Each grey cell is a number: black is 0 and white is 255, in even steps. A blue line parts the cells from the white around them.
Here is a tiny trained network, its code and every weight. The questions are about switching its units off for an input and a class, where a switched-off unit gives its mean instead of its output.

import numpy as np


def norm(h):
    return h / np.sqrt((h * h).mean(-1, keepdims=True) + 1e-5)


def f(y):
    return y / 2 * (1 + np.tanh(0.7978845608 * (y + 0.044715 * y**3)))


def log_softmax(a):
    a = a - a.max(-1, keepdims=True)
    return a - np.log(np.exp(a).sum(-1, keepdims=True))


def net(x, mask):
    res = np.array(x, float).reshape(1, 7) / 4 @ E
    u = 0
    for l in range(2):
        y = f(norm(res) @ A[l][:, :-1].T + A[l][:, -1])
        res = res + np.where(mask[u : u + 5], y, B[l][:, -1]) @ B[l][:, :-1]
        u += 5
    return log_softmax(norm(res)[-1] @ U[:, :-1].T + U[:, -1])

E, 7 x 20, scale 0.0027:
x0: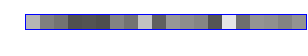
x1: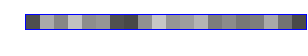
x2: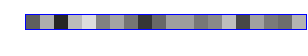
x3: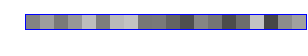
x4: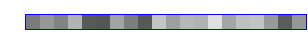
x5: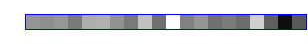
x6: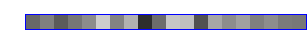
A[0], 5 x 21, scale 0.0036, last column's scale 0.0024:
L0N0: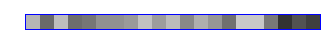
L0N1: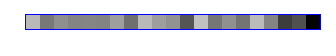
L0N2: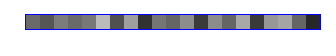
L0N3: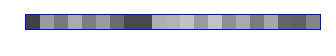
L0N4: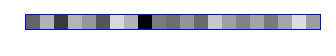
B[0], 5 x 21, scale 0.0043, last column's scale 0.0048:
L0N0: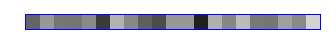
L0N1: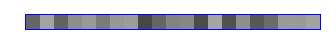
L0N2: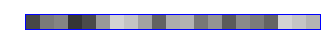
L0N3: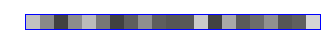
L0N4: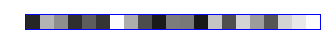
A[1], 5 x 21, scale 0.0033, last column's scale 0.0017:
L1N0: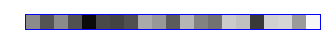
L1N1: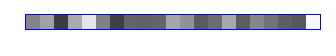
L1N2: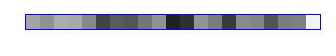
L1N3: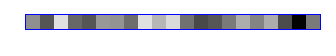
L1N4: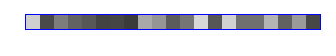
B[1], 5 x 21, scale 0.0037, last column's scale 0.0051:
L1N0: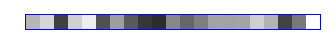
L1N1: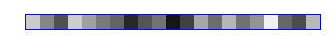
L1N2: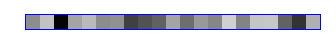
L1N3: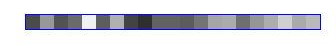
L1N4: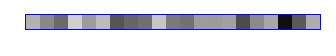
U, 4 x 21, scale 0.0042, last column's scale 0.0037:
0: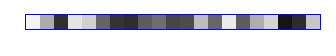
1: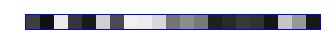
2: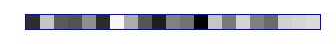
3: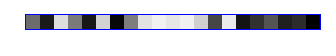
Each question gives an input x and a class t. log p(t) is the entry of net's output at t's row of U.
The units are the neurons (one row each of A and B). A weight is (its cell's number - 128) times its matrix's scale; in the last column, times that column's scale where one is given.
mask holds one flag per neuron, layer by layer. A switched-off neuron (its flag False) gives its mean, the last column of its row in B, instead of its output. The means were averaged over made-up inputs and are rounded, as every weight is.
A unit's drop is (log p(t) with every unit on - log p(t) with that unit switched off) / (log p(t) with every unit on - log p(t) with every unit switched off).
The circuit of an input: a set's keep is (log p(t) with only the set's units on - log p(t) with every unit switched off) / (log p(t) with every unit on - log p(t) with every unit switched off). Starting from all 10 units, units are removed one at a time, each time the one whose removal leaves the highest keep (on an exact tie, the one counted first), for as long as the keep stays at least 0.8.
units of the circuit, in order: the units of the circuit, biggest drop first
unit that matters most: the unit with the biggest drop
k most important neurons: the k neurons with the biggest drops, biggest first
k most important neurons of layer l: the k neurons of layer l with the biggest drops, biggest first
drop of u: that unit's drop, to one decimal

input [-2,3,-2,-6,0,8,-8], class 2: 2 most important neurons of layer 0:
[L0N0 L0N1]
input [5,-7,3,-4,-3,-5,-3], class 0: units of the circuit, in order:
[L0N4 L0N0]
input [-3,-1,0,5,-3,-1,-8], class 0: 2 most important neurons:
[L0N4 L1N2]
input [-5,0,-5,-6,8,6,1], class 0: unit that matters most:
L0N3
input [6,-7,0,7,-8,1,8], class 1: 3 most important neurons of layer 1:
[L1N0 L1N3 L1N2]
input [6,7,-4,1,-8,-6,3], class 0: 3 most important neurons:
[L0N4 L1N0 L0N0]
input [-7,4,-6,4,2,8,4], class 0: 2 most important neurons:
[L0N4 L0N3]
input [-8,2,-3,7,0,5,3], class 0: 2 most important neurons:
[L0N4 L0N2]
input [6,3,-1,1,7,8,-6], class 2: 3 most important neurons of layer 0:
[L0N0 L0N1 L0N3]
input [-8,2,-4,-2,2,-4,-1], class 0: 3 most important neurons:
[L0N4 L0N3 L0N0]
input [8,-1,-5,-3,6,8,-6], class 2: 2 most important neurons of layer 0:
[L0N0 L0N1]
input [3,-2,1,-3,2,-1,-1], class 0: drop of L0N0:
0.2
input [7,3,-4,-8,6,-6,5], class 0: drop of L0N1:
0.0
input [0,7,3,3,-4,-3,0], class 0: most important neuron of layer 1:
[L1N1]
